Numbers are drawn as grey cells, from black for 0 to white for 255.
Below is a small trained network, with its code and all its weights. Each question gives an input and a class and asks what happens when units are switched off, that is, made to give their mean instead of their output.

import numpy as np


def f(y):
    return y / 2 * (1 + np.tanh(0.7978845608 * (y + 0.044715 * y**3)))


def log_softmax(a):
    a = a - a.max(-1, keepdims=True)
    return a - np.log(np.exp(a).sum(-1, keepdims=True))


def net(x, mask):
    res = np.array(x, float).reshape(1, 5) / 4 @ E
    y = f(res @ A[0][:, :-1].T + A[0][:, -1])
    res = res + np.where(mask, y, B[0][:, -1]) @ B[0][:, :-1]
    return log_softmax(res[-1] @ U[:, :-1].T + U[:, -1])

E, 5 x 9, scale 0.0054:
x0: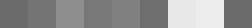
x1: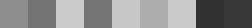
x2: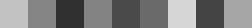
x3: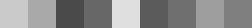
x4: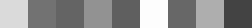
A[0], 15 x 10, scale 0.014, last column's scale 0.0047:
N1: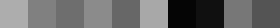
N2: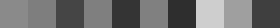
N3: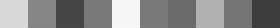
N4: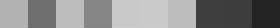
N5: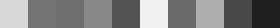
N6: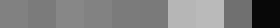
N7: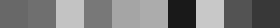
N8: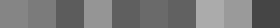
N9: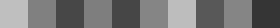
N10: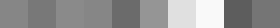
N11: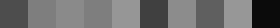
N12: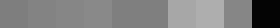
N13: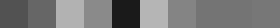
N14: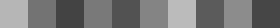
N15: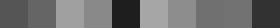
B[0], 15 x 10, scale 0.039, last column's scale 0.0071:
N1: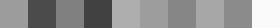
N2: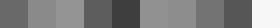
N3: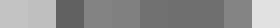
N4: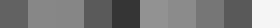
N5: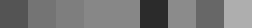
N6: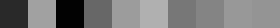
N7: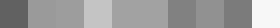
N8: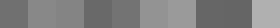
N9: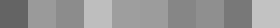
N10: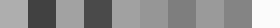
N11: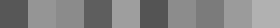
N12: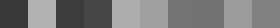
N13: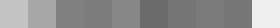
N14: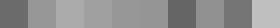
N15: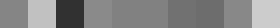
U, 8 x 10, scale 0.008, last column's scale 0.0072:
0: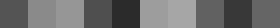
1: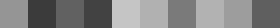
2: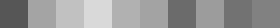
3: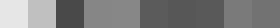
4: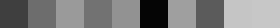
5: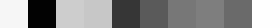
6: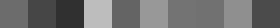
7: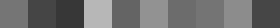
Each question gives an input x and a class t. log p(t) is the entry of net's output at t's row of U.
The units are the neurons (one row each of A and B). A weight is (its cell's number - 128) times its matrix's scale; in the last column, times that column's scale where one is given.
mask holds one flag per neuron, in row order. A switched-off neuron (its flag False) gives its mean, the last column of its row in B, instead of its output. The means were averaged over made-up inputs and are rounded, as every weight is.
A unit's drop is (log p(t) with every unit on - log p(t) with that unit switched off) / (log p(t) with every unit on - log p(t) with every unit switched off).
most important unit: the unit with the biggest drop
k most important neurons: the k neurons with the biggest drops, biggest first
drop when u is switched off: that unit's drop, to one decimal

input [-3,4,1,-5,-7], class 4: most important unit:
N11
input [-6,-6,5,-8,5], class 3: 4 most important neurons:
N13, N15, N4, N10
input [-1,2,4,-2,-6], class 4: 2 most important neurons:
N7, N11
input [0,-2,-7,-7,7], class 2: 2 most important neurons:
N7, N3
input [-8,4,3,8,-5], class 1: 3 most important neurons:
N1, N13, N15
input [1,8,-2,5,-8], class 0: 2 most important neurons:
N4, N5
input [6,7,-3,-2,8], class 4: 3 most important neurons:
N5, N2, N8
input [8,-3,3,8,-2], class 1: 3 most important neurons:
N10, N13, N6
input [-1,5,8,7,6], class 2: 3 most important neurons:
N9, N14, N13
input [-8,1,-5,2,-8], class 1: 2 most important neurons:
N1, N5
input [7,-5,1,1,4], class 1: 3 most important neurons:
N10, N4, N6
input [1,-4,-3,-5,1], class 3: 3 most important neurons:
N13, N4, N15
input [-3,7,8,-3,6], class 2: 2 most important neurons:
N9, N14
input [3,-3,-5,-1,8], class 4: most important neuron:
N5
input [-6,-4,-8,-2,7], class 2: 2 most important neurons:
N7, N10
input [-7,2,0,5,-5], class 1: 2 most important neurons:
N1, N5
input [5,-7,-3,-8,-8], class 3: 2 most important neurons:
N13, N5
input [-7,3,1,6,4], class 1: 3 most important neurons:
N1, N13, N15
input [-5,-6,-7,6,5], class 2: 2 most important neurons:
N7, N4
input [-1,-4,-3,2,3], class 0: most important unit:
N2
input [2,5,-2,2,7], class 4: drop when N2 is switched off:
0.2
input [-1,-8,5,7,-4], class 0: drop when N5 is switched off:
0.0
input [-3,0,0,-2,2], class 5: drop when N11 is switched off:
0.3
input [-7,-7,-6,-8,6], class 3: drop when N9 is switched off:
0.1
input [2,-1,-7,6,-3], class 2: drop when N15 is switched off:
0.1
